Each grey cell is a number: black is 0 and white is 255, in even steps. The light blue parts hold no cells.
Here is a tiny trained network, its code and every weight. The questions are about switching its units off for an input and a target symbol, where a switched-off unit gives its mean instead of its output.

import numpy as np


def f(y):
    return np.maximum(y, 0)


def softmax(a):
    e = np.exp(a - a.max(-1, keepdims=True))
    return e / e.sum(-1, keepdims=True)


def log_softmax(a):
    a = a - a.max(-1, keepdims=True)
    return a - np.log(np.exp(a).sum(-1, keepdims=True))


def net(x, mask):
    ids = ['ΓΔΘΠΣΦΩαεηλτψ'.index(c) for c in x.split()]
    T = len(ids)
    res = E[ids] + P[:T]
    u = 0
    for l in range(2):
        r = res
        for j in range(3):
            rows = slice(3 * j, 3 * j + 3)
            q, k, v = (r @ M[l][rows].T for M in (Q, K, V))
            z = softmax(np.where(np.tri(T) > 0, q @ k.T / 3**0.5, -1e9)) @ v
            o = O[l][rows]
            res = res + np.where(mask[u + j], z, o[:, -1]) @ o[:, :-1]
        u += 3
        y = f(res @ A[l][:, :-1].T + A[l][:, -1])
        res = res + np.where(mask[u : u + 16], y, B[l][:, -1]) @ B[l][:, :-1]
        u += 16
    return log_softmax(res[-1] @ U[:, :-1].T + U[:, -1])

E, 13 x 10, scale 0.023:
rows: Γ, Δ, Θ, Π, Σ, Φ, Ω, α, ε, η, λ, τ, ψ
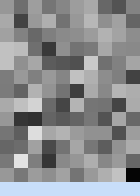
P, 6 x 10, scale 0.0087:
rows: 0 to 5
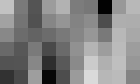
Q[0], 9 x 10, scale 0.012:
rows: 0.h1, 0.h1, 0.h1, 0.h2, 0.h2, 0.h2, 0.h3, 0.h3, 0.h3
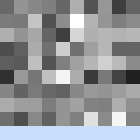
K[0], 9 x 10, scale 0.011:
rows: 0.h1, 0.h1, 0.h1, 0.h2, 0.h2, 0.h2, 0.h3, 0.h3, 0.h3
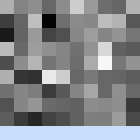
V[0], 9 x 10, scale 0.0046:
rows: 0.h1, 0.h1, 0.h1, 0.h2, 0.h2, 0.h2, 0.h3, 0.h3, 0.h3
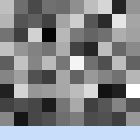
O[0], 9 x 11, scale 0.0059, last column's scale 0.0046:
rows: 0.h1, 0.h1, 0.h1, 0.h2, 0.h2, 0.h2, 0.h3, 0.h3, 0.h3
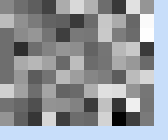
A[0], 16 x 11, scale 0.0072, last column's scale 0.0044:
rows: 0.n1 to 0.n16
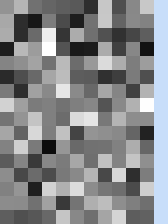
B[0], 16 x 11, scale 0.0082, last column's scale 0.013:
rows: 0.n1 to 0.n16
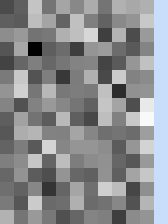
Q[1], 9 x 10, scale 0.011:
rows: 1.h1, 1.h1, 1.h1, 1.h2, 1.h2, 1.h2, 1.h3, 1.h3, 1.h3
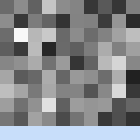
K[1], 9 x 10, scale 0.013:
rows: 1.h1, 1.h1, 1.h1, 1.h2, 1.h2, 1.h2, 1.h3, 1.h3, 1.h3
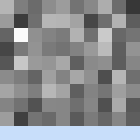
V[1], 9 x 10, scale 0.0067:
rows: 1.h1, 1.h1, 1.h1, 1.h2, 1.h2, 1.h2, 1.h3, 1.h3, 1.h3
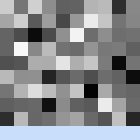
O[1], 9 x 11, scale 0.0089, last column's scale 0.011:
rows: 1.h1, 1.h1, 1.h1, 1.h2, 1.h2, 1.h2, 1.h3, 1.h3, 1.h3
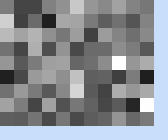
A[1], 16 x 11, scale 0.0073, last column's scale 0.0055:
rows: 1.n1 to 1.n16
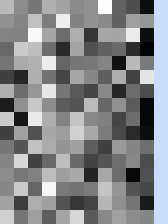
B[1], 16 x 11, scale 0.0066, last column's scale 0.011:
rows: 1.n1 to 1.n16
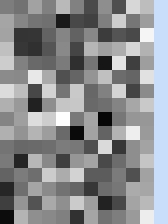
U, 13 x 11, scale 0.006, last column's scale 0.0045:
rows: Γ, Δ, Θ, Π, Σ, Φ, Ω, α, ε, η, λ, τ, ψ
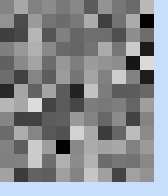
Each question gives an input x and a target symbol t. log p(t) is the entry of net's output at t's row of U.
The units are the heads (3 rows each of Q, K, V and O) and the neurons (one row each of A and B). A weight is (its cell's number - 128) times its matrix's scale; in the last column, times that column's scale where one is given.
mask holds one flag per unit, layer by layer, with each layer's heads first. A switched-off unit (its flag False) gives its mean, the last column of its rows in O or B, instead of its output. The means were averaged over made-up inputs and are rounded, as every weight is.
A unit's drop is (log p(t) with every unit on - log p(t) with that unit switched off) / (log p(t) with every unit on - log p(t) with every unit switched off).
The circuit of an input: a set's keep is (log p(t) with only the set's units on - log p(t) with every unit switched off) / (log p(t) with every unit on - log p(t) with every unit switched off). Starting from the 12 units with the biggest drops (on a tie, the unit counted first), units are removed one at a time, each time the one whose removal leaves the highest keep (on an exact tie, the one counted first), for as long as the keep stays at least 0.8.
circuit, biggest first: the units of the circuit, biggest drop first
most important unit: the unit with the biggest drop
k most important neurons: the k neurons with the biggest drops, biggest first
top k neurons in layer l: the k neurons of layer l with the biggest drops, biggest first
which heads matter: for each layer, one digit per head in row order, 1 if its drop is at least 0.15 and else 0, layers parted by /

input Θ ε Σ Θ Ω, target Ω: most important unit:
0.n4
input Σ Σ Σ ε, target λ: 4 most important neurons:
(0.n2, 1.n6, 0.n6, 0.n9)
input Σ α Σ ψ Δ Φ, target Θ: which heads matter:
001 / 010
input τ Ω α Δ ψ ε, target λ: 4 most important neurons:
(1.n6, 0.n2, 0.n9, 0.n6)
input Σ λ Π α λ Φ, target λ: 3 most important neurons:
(1.n6, 0.n15, 1.n10)
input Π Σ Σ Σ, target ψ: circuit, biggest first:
(1.h1, 1.h3)
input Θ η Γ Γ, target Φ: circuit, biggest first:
(1.h2, 0.n7)
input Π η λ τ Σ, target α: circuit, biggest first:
(1.h1, 1.h2, 0.n11, 0.h3)
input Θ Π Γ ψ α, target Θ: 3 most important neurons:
(0.n7, 0.n13, 1.n3)
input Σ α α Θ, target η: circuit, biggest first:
(1.h3, 0.n8)
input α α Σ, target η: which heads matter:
001 / 011
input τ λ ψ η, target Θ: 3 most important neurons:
(0.n13, 0.n7, 0.n16)
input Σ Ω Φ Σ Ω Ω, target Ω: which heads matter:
001 / 101
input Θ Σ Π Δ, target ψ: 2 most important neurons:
(0.n7, 0.n2)
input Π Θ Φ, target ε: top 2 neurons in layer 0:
(0.n9, 0.n14)
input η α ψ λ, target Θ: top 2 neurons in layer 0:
(0.n7, 0.n13)
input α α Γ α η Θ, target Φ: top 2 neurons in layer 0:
(0.n7, 0.n10)
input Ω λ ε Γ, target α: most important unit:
1.h1
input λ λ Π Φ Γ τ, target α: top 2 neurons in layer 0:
(0.n11, 0.n9)
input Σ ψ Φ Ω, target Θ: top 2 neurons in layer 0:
(0.n7, 0.n13)
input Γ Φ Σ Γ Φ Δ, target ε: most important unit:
1.h3
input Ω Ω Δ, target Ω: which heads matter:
001 / 100
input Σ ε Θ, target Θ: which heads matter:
001 / 111
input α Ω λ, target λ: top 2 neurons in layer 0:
(0.n9, 0.n2)
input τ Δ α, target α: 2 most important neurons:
(0.n13, 0.n11)
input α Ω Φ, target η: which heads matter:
001 / 001
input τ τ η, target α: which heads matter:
001 / 100
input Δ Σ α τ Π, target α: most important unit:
1.h1
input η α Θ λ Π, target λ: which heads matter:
100 / 000
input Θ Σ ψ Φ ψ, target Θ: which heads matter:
001 / 010
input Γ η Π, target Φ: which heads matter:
000 / 010
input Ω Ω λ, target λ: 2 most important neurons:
(1.n6, 0.n9)
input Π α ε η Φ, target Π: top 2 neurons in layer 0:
(0.n2, 0.n14)
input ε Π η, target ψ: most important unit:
0.n7
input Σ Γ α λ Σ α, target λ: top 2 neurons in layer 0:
(0.n15, 0.n1)
